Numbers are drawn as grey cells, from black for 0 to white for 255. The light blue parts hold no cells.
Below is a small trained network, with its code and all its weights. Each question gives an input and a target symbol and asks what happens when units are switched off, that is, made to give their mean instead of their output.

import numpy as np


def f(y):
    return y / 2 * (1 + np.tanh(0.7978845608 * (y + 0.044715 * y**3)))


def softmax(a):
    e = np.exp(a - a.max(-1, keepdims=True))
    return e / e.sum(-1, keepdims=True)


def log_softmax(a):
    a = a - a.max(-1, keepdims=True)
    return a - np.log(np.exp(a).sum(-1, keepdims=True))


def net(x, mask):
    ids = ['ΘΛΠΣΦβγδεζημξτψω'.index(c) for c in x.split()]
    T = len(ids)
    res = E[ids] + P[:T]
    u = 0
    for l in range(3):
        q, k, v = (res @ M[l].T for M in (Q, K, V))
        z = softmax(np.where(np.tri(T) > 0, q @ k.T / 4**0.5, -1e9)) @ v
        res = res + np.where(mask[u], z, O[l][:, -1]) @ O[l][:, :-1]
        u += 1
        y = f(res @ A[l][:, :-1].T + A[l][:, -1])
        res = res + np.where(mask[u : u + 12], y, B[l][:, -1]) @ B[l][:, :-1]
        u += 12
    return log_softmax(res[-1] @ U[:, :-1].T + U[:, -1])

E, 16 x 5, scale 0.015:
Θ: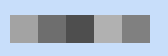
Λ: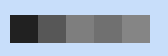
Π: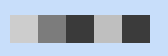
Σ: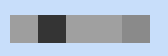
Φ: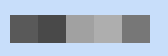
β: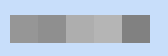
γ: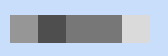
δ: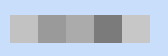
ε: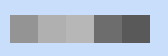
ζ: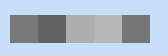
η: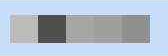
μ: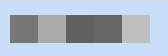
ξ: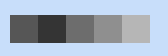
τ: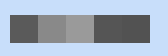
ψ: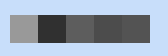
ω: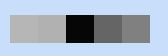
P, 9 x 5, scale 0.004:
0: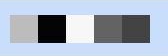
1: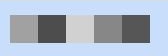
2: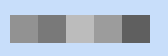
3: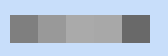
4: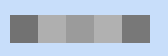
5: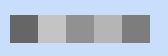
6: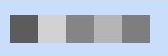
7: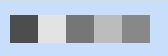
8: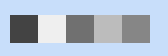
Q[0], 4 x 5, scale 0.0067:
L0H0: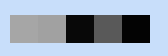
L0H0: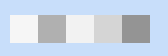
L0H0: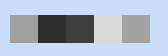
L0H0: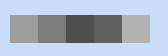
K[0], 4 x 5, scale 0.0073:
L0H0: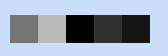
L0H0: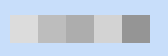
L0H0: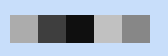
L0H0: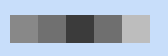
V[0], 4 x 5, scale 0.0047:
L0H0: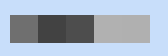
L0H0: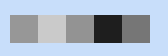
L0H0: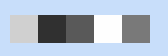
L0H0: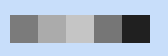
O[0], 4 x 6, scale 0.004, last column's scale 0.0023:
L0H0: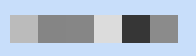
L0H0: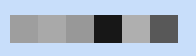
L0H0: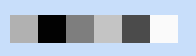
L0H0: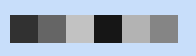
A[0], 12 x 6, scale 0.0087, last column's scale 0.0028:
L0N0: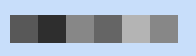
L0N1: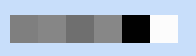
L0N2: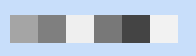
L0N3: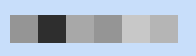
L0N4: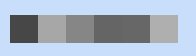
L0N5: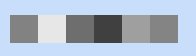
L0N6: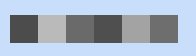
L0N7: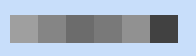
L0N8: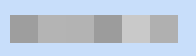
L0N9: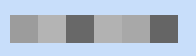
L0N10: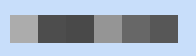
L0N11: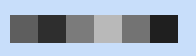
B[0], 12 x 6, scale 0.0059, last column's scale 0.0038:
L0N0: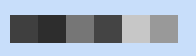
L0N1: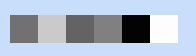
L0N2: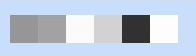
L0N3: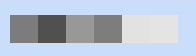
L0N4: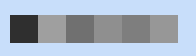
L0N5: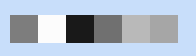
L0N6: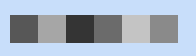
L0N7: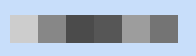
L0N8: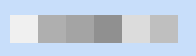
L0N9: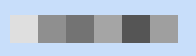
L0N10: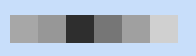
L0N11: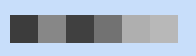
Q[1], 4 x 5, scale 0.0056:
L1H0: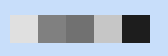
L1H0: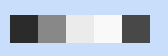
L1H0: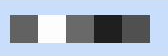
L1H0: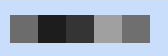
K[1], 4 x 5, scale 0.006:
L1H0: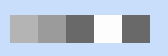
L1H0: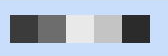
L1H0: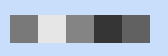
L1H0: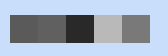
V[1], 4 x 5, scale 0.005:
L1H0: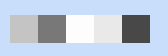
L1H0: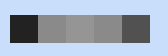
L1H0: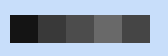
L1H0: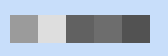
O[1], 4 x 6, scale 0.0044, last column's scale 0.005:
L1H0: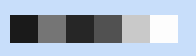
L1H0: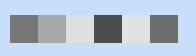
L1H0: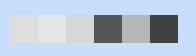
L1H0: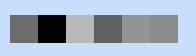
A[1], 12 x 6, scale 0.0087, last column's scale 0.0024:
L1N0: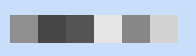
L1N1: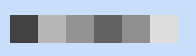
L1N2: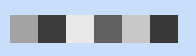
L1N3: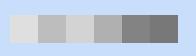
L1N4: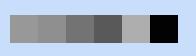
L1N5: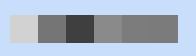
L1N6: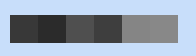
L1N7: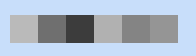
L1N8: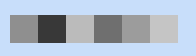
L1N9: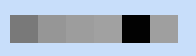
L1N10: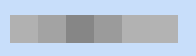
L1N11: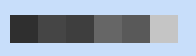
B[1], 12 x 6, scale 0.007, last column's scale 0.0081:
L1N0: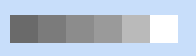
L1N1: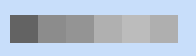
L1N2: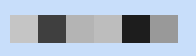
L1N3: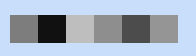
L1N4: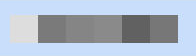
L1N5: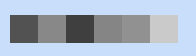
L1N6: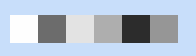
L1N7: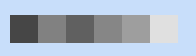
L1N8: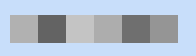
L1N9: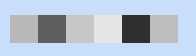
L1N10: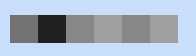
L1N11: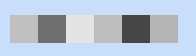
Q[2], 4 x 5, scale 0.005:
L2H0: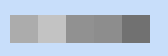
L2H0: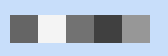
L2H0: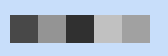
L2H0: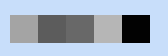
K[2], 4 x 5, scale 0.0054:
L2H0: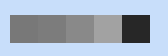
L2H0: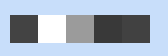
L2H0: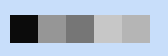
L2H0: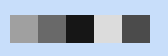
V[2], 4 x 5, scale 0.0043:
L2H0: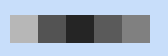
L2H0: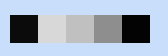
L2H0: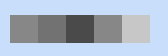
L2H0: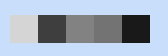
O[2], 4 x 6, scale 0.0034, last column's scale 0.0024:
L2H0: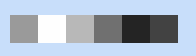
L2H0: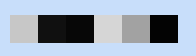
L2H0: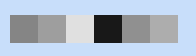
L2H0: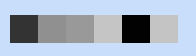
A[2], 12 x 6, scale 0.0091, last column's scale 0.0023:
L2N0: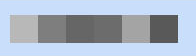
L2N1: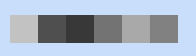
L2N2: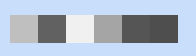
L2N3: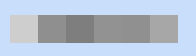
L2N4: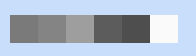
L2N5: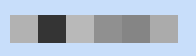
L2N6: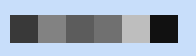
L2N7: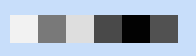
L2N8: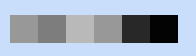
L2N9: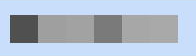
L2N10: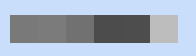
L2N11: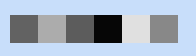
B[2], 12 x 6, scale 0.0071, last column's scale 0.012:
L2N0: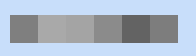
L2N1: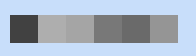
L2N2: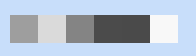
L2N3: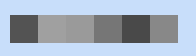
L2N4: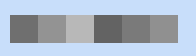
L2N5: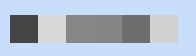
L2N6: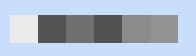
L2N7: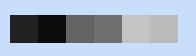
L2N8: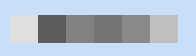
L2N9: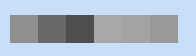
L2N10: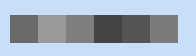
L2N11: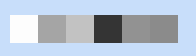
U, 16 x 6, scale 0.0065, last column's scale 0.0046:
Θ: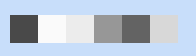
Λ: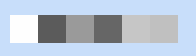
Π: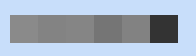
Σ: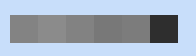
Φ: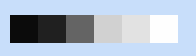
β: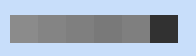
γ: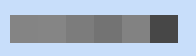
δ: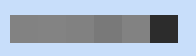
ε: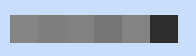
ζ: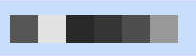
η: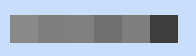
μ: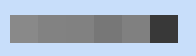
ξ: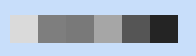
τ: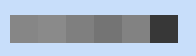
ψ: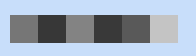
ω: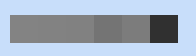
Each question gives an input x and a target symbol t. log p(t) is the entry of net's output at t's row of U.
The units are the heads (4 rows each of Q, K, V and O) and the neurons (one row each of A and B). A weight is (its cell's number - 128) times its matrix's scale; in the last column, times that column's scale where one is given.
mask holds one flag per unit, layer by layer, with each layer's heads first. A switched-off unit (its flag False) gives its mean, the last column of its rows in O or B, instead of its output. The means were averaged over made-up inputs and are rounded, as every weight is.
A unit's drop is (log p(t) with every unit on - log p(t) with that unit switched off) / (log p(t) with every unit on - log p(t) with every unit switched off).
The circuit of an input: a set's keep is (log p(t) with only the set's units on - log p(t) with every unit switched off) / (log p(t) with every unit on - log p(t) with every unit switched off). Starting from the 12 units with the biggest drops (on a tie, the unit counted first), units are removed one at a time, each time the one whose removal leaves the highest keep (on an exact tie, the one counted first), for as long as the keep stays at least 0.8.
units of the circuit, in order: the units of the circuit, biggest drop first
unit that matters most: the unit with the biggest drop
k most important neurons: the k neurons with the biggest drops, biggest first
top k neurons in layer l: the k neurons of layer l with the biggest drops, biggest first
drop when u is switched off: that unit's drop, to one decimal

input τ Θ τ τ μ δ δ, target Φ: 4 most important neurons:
[L0N8 L0N9 L0N5 L1N9]
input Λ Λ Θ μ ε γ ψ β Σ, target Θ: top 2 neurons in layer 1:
[L1N2 L1N8]
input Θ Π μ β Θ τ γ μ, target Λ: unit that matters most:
L2N11
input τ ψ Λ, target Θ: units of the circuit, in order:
[L1N6 L2N2 L2N5 L0N0]
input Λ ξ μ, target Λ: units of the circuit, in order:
[L1N9 L0N2 L2N11 L2N6]
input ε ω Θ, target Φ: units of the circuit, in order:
[L2N2 L1N6]
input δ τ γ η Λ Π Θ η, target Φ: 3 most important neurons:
[L1N9 L1N11 L1N6]
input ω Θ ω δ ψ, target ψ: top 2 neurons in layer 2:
[L2N7 L2N2]
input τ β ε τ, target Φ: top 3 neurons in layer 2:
[L2N2 L2N8 L2N9]
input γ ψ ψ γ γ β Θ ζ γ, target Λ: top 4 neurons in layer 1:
[L1N9 L1N11 L1N0 L1N7]
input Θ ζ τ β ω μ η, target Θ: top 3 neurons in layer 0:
[L0N1 L0N3 L0N5]
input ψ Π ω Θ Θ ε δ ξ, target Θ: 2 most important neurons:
[L1N6 L2N5]
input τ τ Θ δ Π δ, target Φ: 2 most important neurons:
[L0N8 L2N2]
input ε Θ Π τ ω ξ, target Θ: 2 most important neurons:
[L1N6 L1N2]
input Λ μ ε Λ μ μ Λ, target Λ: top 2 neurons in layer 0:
[L0N0 L0N4]
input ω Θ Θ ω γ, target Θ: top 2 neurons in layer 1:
[L1N2 L1N8]
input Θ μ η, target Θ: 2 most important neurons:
[L2N5 L1N8]
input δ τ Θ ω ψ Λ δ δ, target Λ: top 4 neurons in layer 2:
[L2N11 L2N6 L2N7 L2N5]
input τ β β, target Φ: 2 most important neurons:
[L1N6 L1N11]
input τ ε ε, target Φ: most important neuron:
[L0N5]
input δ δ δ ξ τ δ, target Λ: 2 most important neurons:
[L2N11 L1N9]
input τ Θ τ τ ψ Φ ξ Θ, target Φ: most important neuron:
[L2N2]
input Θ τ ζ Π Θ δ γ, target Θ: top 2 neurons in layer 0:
[L0N5 L0N0]
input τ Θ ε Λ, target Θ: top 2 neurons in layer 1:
[L1N6 L1N2]
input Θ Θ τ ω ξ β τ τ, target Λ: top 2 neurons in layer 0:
[L0N6 L0N5]
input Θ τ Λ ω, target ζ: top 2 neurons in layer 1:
[L1N5 L1N1]
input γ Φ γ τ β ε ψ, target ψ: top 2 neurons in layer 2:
[L2N7 L2N8]
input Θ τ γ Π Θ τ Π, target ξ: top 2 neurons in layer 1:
[L1N9 L1N11]
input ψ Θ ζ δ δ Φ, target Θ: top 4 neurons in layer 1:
[L1N6 L1N11 L1N7 L1N5]
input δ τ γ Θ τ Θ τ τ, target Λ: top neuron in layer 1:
[L1N1]
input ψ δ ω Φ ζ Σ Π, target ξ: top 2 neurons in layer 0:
[L0N1 L0N3]
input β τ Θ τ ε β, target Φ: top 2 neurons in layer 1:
[L1N11 L1N6]
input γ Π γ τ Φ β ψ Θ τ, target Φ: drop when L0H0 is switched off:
1.6
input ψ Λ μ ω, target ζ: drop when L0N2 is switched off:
0.2
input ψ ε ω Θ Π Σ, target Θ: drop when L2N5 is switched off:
0.4
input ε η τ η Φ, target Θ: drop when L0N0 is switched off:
0.0
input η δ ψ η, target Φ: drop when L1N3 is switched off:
0.1
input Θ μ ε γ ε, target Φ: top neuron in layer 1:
[L1N1]
